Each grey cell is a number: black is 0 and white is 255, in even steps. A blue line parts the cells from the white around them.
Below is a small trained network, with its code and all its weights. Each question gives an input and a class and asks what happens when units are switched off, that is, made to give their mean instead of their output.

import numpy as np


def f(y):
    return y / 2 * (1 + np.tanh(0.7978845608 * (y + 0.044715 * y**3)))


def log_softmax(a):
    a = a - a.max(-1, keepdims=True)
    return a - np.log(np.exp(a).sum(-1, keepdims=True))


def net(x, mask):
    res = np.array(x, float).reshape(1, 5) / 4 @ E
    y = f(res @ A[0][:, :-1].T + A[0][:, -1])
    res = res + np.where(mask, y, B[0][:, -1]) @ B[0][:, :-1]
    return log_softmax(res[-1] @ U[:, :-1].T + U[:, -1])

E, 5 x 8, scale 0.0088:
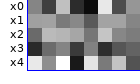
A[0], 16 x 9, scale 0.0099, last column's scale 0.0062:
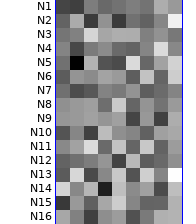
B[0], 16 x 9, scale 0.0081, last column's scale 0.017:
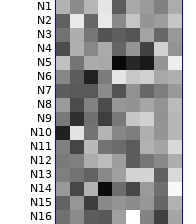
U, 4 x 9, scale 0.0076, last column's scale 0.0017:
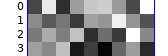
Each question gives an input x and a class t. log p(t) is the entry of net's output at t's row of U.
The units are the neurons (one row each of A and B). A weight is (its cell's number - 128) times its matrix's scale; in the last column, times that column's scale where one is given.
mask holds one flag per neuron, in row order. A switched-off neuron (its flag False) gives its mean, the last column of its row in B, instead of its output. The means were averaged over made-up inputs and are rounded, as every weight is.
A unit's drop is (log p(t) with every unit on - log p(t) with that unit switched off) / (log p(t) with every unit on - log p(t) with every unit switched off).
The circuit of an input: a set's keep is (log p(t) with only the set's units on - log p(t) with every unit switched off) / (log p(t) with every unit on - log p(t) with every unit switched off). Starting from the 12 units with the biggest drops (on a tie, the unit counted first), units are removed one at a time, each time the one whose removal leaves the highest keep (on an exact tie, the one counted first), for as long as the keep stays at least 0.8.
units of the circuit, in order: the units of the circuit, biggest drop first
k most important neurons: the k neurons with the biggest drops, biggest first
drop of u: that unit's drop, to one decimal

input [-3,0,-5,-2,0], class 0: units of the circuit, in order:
(N14 N11)
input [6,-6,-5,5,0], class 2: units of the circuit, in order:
(N14 N1)
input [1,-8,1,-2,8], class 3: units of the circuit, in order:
(N14)
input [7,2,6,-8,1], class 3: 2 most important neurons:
(N2 N3)
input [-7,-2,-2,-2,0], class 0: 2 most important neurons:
(N14 N16)
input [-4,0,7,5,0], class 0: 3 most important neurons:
(N14 N15 N5)
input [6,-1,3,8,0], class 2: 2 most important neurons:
(N14 N1)
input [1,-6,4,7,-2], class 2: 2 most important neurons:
(N13 N16)
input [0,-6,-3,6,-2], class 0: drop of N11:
0.1
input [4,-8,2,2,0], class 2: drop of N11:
0.1
